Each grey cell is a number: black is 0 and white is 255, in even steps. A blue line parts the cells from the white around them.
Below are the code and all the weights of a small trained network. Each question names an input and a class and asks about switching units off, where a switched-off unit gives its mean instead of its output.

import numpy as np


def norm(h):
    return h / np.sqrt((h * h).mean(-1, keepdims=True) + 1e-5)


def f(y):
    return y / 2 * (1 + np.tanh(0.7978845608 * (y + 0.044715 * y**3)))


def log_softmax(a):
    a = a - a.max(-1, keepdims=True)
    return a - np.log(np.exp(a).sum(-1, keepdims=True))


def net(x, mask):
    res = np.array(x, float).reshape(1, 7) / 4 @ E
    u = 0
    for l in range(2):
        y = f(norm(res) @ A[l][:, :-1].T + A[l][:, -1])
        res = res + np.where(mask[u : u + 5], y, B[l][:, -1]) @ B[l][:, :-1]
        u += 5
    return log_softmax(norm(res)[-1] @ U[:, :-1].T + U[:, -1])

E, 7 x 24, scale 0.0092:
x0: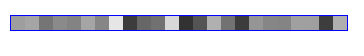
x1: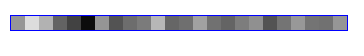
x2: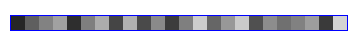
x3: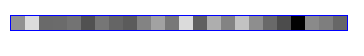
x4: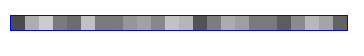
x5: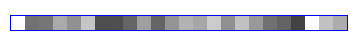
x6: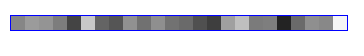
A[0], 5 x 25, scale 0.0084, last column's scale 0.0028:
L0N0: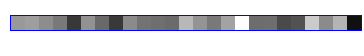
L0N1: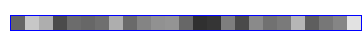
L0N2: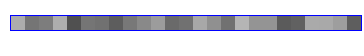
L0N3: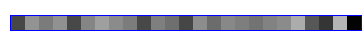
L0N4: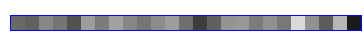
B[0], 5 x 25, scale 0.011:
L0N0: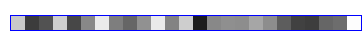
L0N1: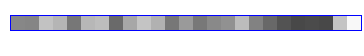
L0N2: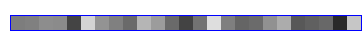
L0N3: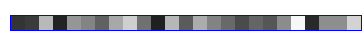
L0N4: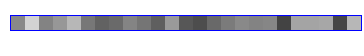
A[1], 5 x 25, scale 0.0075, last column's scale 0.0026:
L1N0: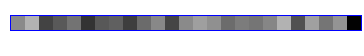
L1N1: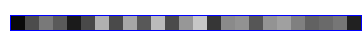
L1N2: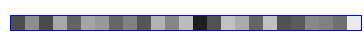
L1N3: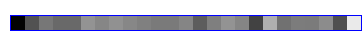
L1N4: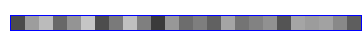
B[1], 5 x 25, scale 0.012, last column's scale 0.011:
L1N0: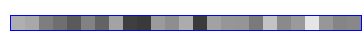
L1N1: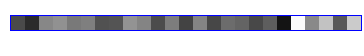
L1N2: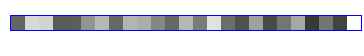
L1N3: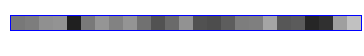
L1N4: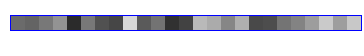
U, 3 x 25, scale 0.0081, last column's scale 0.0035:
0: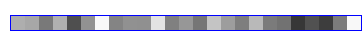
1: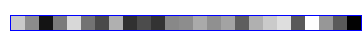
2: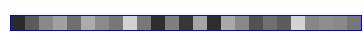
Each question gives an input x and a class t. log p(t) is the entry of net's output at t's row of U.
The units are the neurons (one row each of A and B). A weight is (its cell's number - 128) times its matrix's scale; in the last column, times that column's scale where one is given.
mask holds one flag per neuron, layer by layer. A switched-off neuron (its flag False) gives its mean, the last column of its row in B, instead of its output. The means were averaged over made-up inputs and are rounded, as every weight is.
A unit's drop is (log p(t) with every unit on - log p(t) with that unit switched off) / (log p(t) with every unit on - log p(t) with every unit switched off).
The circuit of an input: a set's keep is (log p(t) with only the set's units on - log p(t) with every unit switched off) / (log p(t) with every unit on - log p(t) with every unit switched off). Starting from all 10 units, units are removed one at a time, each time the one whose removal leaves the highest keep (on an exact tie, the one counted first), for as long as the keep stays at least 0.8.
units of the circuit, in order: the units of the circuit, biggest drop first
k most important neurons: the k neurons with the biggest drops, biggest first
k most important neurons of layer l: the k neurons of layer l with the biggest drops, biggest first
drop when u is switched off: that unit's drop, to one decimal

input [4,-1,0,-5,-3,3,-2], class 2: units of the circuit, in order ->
[L0N0]
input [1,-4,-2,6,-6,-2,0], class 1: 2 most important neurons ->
[L0N1; L0N0]
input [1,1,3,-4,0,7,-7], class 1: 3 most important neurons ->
[L0N0; L0N1; L1N2]
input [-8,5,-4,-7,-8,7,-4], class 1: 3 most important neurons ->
[L0N1; L0N0; L1N2]
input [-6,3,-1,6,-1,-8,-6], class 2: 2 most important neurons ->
[L1N1; L0N0]
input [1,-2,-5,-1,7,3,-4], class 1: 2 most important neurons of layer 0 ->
[L0N0; L0N3]
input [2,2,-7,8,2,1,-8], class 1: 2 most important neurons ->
[L0N0; L1N2]
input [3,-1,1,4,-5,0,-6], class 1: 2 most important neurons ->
[L0N0; L0N1]
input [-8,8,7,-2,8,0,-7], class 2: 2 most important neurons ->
[L1N1; L0N1]
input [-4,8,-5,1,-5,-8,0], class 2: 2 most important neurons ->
[L1N1; L0N0]
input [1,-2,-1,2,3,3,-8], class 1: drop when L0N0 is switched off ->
0.6
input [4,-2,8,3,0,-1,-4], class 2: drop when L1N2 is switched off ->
0.0
